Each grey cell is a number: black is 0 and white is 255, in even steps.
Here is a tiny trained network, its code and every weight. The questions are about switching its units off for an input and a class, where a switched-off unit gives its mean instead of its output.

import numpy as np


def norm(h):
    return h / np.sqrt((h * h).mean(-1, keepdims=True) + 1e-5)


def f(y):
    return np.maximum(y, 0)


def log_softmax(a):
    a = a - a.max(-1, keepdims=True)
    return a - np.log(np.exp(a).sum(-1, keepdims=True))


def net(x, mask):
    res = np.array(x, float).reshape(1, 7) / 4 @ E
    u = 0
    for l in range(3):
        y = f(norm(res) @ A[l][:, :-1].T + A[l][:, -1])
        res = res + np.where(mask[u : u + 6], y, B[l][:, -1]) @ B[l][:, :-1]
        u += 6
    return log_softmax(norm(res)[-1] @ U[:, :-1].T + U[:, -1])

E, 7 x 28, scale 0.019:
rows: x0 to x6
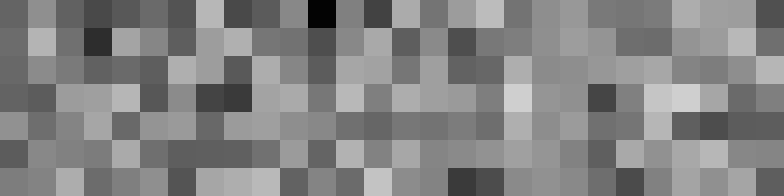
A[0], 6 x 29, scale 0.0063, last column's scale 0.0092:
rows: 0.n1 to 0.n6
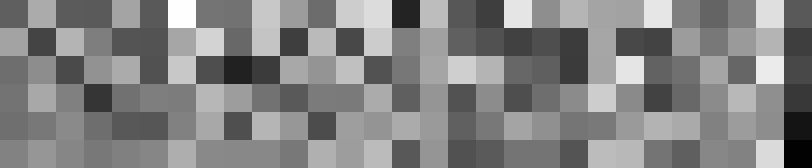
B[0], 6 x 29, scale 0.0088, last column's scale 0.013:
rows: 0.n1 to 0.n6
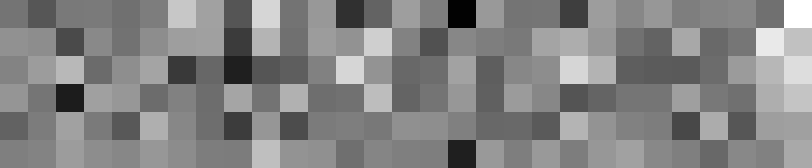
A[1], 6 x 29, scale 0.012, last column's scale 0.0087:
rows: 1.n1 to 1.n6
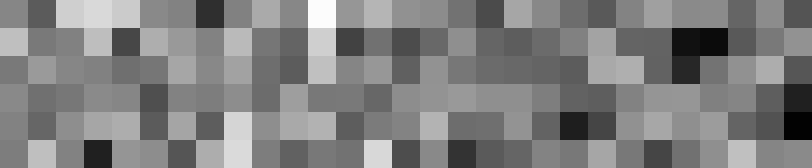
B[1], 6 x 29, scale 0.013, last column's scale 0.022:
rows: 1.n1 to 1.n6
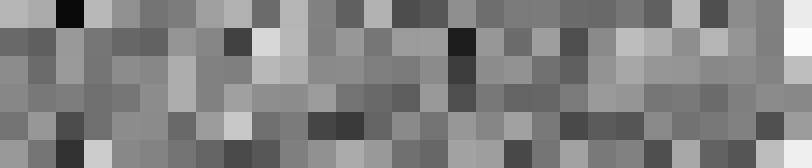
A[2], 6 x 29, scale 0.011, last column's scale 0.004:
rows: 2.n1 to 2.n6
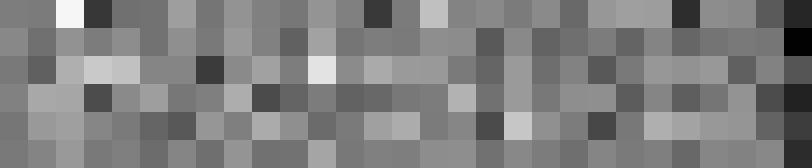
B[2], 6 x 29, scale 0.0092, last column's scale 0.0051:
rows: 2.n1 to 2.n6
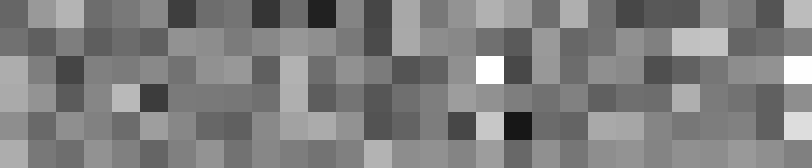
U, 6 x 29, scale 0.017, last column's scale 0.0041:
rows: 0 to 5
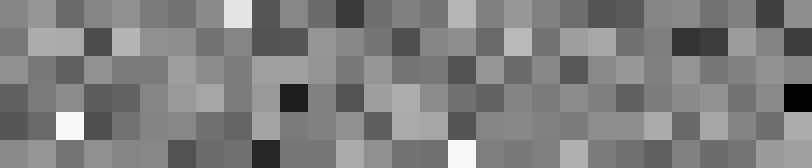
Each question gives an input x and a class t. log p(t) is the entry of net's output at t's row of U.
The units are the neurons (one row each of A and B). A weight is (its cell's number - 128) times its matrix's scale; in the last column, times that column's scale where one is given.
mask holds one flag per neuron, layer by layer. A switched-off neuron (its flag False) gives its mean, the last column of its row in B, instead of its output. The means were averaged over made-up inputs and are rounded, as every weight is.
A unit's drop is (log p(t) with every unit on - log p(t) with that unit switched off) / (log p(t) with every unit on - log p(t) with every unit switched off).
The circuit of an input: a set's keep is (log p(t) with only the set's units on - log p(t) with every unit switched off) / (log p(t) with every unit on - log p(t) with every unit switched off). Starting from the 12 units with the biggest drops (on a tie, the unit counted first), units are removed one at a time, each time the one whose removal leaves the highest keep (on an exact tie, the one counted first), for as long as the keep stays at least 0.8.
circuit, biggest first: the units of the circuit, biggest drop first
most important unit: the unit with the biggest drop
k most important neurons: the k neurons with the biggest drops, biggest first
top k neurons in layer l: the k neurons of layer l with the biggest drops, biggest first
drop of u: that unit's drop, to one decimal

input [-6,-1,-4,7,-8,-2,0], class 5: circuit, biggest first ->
1.n2; 0.n1
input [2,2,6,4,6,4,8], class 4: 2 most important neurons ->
1.n6; 0.n5
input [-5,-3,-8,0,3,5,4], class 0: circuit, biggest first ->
1.n5; 0.n3
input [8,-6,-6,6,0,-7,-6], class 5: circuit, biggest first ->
1.n2
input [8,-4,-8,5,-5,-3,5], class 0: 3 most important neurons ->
1.n2; 1.n6; 1.n3
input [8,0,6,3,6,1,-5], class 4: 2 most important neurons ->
1.n6; 1.n1
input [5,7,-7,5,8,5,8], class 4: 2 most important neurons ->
1.n1; 2.n5
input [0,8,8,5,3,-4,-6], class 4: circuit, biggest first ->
1.n1; 1.n6
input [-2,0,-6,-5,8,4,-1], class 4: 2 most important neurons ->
1.n2; 1.n6
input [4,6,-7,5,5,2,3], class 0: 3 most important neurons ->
1.n2; 1.n3; 2.n4
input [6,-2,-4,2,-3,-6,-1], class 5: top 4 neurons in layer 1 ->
1.n2; 1.n5; 1.n1; 1.n3
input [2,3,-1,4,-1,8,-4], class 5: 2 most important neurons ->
1.n2; 0.n3
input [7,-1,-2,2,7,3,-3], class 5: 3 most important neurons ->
1.n2; 0.n1; 1.n3
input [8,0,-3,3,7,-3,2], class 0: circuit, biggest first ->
1.n2
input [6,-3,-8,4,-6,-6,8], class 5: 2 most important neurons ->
1.n2; 0.n1
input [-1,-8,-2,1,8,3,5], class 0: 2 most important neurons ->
1.n5; 1.n1
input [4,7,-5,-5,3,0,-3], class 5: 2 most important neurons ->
1.n6; 0.n1
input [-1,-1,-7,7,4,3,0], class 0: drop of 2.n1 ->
0.0
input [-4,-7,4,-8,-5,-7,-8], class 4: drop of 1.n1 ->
0.2
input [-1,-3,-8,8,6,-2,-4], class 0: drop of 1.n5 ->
0.1
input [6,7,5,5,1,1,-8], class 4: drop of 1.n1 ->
0.6
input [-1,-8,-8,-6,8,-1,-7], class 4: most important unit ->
1.n2
